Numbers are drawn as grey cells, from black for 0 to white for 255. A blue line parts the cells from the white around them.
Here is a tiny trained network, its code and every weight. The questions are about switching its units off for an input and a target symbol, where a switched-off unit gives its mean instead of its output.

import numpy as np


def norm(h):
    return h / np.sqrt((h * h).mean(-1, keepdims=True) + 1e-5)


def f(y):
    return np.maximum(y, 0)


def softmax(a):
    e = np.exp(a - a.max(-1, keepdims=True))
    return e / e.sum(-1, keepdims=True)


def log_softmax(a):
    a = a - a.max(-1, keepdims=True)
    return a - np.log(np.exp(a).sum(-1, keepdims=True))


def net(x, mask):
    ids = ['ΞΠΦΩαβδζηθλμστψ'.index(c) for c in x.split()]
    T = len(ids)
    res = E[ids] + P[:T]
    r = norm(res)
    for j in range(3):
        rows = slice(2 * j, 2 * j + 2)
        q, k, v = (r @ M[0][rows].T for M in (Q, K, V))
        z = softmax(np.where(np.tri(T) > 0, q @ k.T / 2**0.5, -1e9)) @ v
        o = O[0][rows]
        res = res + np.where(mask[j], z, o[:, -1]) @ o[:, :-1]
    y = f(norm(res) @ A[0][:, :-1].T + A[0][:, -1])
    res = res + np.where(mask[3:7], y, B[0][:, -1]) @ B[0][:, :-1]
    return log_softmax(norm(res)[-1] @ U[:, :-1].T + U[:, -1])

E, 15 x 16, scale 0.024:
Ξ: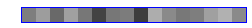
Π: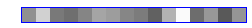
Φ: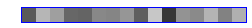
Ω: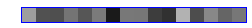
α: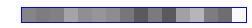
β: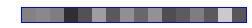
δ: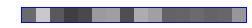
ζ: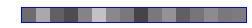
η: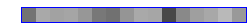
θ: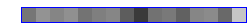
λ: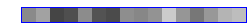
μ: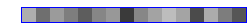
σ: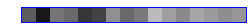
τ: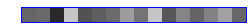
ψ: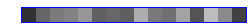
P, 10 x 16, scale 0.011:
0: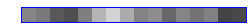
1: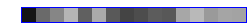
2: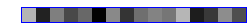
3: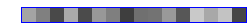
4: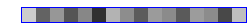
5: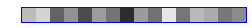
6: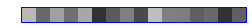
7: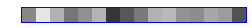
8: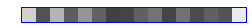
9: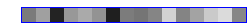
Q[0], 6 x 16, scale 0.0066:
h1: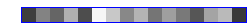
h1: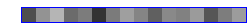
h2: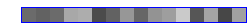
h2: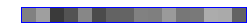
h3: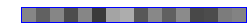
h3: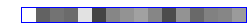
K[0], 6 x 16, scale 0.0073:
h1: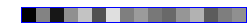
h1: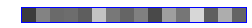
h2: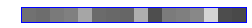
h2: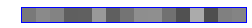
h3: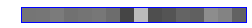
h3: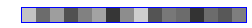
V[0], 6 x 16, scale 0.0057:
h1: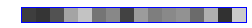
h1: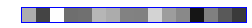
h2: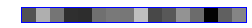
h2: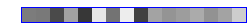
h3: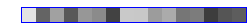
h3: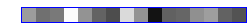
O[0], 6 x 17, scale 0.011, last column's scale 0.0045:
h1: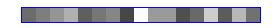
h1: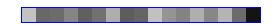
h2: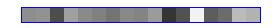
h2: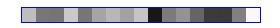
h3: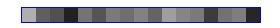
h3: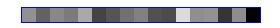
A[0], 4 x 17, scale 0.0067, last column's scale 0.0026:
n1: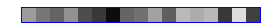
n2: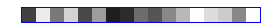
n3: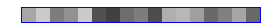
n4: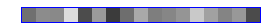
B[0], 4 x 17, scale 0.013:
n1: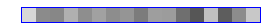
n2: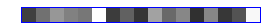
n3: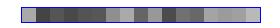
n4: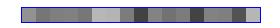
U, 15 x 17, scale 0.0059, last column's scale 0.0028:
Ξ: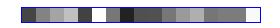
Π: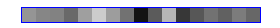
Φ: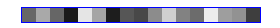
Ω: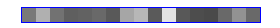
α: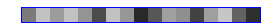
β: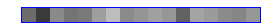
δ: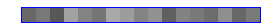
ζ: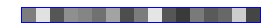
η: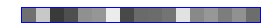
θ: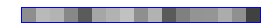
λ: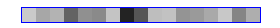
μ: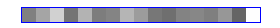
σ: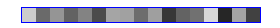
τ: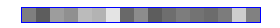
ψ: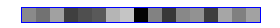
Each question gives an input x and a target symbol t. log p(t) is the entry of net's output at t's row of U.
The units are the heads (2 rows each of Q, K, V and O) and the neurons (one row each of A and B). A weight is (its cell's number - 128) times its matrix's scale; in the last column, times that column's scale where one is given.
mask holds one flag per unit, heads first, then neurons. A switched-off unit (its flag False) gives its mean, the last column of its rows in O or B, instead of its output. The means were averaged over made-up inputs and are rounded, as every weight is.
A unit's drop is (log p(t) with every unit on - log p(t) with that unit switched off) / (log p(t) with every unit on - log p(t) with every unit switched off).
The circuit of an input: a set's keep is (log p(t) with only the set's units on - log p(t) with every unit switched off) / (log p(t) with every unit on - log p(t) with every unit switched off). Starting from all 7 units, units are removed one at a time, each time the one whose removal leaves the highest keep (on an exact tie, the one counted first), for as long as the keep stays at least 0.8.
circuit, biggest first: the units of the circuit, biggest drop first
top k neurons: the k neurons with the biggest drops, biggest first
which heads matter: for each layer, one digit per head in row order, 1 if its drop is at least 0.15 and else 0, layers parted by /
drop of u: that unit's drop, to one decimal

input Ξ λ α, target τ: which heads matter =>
010
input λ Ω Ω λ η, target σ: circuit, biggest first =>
[h3; n2]
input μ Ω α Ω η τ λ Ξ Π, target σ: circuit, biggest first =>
[h3; n3; n2]
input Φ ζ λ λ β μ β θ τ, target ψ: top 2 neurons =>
[n2; n1]
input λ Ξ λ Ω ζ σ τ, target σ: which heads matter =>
001
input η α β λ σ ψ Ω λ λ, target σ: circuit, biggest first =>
[h3; n3]
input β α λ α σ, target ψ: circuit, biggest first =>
[h1; n2]
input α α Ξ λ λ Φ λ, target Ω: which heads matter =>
011
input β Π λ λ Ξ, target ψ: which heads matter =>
100
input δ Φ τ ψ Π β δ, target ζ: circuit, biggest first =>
[n2; h2]
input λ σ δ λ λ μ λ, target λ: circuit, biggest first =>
[h1; n2]
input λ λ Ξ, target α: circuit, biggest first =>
[n2; n3]
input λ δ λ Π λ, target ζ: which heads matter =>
011
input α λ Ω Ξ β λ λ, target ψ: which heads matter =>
100
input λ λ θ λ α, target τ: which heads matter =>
011
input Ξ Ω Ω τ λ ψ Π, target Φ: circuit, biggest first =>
[h2]
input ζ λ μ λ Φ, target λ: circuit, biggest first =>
[h1; n2; h2]
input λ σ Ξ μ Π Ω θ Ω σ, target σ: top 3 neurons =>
[n2; n1; n4]
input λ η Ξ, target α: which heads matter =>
010
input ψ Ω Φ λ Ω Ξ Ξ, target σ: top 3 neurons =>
[n1; n3; n4]
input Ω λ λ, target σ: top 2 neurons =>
[n1; n3]
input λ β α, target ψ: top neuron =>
[n2]
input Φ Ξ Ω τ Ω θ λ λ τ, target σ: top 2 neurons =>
[n2; n1]
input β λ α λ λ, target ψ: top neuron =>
[n1]
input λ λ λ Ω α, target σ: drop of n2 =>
0.2
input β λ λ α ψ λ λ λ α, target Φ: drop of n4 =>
0.1
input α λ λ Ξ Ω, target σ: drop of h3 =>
0.3
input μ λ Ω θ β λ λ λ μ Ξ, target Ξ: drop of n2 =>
0.6
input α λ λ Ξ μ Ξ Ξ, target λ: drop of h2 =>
0.1
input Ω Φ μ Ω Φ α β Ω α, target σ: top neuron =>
[n1]
